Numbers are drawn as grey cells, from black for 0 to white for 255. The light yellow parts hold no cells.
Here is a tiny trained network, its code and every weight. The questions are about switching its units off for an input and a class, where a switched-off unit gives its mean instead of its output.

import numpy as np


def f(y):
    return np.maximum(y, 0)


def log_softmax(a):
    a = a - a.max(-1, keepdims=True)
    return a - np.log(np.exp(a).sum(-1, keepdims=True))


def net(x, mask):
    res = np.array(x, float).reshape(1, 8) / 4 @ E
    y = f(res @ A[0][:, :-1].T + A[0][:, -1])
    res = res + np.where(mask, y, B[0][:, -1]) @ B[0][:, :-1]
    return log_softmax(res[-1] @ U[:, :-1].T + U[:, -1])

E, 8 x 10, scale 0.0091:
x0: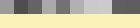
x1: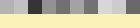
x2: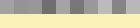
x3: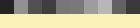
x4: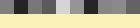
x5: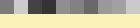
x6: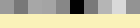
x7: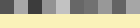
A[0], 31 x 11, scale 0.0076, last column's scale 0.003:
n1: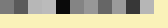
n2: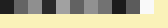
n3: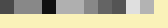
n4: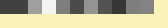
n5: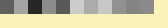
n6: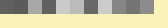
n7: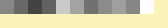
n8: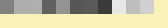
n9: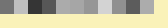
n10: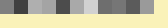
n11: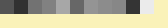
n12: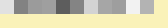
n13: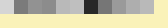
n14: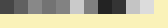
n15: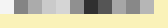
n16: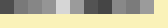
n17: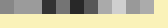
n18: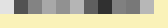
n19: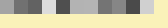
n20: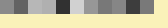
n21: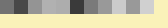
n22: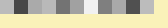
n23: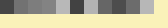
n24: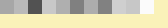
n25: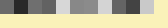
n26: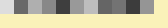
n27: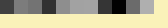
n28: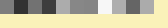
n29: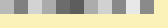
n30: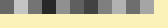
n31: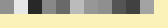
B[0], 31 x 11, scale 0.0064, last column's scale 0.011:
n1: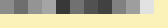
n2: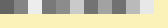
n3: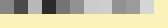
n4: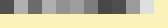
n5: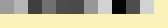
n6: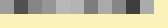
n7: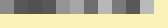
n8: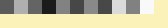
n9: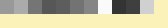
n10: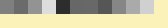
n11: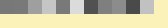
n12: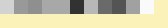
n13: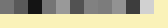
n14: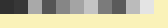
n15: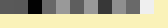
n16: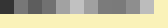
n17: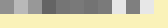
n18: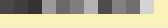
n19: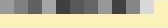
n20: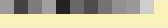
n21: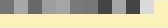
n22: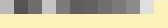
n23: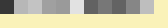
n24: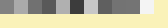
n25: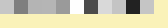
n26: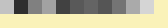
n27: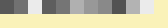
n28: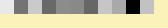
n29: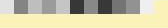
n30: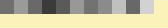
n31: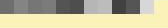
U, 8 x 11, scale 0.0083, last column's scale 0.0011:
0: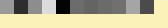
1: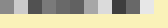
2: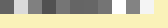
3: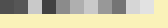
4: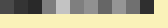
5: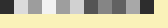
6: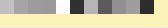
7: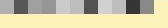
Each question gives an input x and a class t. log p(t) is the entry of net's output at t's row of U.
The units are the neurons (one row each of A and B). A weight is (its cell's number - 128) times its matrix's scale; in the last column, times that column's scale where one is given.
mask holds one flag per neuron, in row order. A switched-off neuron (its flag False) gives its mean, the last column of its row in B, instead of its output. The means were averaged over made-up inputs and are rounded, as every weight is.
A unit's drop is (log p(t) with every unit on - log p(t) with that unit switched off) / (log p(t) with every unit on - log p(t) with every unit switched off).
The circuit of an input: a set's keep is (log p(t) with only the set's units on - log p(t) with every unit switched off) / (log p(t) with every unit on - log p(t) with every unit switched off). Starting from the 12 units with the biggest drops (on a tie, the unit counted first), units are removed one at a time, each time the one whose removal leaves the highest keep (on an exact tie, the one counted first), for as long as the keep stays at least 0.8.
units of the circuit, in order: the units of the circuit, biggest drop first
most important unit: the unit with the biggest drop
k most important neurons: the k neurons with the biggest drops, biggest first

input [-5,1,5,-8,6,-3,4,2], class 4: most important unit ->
n15
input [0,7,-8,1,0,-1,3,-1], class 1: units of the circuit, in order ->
(n10, n5)
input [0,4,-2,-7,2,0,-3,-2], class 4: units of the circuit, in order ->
(n15, n13)
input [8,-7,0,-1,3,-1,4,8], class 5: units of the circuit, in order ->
(n4, n23)
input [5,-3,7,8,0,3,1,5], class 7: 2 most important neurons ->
(n25, n28)
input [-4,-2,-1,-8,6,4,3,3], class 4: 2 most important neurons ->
(n15, n13)
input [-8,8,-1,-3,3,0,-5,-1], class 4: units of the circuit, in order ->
(n13, n15)
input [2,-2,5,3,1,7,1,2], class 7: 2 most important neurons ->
(n28, n25)
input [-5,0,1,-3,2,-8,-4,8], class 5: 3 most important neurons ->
(n4, n23, n8)
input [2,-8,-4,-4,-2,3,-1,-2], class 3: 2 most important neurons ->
(n14, n27)
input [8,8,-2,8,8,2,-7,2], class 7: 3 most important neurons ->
(n25, n28, n6)
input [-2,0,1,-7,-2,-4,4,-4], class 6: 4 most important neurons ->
(n29, n12, n8, n21)
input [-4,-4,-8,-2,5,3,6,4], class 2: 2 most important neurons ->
(n8, n17)
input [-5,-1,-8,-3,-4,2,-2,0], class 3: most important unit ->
n14
